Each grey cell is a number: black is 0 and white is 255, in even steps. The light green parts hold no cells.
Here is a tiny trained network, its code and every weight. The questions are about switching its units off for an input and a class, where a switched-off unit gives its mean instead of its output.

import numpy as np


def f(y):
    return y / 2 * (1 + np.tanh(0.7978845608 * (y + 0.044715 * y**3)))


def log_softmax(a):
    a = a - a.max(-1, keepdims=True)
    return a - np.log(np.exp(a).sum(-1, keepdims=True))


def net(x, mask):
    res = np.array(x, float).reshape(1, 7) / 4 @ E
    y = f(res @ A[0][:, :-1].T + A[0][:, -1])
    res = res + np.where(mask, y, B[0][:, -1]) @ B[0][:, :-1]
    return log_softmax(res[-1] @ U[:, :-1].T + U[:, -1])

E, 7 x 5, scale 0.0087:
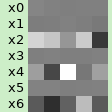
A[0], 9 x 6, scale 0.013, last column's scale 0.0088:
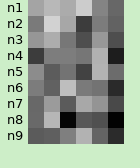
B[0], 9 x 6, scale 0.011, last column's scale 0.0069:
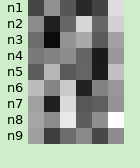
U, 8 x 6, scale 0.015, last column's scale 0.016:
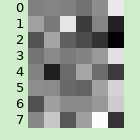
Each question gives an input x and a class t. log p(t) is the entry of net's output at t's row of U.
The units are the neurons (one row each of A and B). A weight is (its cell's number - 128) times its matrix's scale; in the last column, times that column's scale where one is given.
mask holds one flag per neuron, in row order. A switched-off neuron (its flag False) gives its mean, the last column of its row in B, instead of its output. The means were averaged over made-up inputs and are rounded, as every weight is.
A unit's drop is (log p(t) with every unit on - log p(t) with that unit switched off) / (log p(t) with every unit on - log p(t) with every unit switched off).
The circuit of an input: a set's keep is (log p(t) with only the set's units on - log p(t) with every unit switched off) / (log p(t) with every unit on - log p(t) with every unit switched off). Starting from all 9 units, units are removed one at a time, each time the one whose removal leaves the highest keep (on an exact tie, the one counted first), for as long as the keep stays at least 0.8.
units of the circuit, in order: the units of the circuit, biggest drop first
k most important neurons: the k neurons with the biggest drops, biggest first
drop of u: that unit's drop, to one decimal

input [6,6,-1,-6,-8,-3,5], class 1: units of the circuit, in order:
n8
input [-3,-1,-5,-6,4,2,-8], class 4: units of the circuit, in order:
n2; n3
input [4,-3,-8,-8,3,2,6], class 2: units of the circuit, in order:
n5; n4
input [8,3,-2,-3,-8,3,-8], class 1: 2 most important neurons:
n8; n7
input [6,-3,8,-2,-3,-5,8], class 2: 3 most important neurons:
n1; n2; n3
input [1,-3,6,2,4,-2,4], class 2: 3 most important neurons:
n1; n8; n2
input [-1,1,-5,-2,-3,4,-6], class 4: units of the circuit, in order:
n2; n3
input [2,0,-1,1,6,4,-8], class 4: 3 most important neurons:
n2; n3; n8
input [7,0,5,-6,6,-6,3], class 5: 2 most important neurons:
n8; n7
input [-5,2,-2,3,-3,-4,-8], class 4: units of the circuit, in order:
n2; n3
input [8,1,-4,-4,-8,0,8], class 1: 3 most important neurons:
n8; n7; n2
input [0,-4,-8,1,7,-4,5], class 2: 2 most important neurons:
n5; n8
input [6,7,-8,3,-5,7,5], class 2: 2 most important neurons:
n4; n5
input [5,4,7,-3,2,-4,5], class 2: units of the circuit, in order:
n1
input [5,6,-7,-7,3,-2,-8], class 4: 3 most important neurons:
n2; n3; n1
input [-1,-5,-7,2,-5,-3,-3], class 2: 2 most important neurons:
n5; n4
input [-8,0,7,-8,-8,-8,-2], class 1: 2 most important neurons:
n8; n7
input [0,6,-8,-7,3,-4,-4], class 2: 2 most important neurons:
n5; n4
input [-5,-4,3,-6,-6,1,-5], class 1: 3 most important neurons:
n8; n7; n5
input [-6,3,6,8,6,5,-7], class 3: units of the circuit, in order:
n8
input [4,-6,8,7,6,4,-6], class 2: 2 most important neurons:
n1; n8
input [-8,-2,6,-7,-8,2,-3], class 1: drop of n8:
0.8
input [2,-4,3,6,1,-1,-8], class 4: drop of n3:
0.2
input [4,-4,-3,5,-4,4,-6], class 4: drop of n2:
0.5
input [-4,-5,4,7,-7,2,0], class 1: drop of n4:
0.0
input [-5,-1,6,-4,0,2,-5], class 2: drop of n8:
0.2
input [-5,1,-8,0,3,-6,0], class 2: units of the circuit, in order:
n5
